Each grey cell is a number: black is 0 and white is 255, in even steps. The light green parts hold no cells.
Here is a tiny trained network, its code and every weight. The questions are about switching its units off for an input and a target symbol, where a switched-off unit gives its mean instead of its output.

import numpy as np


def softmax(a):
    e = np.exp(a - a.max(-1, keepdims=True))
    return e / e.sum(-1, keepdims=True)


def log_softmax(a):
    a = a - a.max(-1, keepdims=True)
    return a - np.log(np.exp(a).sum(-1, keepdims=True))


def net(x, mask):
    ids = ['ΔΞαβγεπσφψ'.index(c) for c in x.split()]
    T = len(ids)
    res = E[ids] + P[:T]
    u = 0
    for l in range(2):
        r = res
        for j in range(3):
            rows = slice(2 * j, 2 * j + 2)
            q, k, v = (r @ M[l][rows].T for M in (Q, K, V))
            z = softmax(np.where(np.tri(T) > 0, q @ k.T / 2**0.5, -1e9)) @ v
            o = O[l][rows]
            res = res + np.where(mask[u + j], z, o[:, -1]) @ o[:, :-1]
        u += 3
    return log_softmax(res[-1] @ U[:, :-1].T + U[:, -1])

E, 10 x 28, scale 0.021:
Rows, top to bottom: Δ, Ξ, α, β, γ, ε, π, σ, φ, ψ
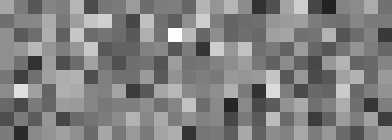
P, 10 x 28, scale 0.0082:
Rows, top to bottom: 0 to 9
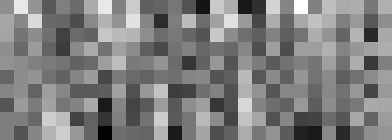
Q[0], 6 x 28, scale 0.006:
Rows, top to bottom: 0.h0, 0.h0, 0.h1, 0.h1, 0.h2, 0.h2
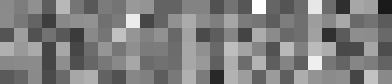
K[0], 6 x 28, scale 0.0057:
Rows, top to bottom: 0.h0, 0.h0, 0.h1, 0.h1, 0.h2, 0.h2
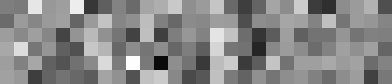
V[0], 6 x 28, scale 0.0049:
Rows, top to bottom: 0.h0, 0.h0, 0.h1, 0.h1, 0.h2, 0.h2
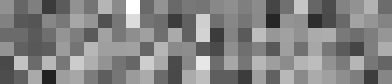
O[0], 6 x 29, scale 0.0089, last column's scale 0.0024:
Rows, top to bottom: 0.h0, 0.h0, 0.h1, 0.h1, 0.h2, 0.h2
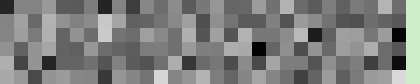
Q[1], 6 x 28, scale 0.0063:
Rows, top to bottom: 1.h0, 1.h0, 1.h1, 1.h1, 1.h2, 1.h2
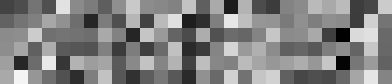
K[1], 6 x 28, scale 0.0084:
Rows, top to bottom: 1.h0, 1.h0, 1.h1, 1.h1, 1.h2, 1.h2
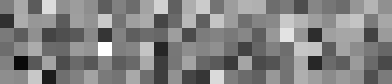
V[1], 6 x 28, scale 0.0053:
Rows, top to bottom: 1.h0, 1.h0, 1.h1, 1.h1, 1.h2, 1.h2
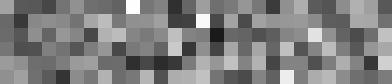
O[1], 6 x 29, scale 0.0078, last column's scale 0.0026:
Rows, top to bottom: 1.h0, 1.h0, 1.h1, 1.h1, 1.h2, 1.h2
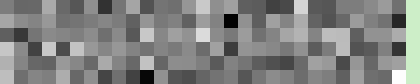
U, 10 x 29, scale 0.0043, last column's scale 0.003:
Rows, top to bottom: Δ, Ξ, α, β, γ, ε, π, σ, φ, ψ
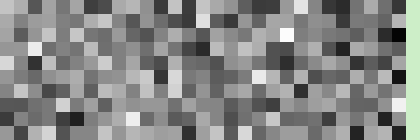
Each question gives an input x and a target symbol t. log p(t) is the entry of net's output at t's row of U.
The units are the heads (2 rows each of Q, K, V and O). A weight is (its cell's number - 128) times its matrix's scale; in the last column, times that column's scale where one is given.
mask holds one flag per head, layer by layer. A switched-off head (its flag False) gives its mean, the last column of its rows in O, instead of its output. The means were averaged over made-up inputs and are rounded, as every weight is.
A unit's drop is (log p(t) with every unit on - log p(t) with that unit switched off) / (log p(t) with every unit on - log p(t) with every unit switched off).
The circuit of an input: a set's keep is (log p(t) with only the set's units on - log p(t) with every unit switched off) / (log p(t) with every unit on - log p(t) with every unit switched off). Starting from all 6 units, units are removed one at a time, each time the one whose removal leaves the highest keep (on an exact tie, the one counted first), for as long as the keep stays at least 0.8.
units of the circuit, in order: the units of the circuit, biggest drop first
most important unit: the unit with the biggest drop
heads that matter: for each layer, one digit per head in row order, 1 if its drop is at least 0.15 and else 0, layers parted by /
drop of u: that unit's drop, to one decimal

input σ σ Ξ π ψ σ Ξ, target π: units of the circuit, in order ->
(0.h2 1.h0)
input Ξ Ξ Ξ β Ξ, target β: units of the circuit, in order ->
(1.h1)
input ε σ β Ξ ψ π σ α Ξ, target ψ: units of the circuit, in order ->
(0.h2 1.h1 1.h2 0.h1)
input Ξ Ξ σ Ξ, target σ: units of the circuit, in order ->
(1.h0 1.h1)
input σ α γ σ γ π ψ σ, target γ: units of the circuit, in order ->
(0.h2 1.h1 1.h2)
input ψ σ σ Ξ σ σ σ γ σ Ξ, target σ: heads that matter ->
101 / 110
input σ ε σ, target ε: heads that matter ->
010 / 001
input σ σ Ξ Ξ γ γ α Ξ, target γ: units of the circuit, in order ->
(1.h1 1.h0)
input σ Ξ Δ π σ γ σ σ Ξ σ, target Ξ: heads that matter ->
000 / 100
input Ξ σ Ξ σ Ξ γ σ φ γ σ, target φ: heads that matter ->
001 / 011
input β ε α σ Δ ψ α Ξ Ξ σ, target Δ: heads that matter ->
001 / 100
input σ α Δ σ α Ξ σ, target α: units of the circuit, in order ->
(0.h2 1.h2 1.h0)
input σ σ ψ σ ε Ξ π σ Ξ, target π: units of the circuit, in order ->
(1.h0 0.h2)
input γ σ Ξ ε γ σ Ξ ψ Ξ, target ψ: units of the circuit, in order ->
(0.h2 1.h2 1.h1)
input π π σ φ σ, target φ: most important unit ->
1.h2
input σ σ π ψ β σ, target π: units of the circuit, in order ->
(1.h0 0.h2)
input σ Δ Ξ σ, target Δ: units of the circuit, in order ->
(1.h0 0.h2)
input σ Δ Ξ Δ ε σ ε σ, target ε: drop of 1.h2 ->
0.4
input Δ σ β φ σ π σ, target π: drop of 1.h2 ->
0.2
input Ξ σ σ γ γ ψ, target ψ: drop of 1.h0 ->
0.0
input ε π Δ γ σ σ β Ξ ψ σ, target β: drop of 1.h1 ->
1.0
